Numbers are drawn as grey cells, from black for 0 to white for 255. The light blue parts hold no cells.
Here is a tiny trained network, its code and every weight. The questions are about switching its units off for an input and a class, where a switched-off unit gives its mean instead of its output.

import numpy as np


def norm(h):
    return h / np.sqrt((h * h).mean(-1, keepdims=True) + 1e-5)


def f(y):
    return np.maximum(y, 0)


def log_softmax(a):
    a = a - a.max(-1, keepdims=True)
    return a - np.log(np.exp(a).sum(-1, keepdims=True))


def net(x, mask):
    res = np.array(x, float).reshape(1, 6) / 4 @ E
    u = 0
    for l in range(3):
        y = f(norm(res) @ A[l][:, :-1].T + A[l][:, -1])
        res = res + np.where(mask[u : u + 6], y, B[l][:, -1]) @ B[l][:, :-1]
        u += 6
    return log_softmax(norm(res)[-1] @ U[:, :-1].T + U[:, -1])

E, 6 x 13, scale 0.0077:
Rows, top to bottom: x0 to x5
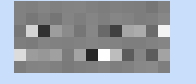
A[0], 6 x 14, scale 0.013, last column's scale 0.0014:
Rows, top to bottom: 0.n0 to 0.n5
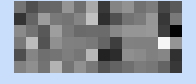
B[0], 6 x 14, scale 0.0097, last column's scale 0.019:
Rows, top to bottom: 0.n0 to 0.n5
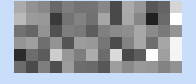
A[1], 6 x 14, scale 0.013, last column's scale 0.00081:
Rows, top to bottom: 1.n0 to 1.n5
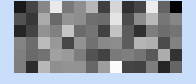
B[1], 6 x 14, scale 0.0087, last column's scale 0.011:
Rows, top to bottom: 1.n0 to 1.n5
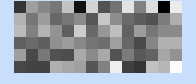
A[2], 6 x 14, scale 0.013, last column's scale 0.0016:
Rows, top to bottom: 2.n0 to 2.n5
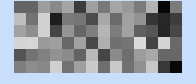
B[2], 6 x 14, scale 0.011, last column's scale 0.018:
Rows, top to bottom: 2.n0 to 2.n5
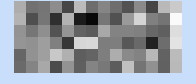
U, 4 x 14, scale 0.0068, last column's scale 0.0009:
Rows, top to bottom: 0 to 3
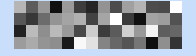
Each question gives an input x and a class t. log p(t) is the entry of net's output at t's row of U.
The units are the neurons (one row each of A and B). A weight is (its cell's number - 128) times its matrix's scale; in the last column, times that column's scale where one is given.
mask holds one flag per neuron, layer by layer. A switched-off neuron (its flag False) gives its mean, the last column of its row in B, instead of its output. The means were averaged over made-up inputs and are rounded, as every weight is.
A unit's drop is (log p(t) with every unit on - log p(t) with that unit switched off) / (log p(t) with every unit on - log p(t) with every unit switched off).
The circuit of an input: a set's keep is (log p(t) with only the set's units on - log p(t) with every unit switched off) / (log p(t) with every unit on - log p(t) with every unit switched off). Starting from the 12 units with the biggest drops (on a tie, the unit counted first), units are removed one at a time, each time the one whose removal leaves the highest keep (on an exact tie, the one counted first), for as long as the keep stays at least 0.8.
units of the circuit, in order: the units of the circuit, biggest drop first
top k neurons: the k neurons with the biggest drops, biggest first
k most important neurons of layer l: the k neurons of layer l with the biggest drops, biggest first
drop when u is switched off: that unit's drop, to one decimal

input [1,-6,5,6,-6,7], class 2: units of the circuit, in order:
0.n4
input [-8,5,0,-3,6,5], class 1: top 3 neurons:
0.n1, 0.n3, 0.n0
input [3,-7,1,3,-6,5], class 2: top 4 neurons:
0.n4, 2.n1, 2.n3, 2.n4
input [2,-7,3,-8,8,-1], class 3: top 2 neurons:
0.n4, 0.n1
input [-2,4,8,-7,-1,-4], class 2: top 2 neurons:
0.n1, 0.n4
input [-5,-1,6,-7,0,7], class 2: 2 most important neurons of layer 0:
0.n1, 0.n0
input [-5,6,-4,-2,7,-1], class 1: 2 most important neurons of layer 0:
0.n1, 0.n3
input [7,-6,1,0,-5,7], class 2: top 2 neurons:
0.n4, 2.n1
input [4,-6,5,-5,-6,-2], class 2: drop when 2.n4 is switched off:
0.0
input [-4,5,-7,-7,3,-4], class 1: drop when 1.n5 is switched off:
0.1
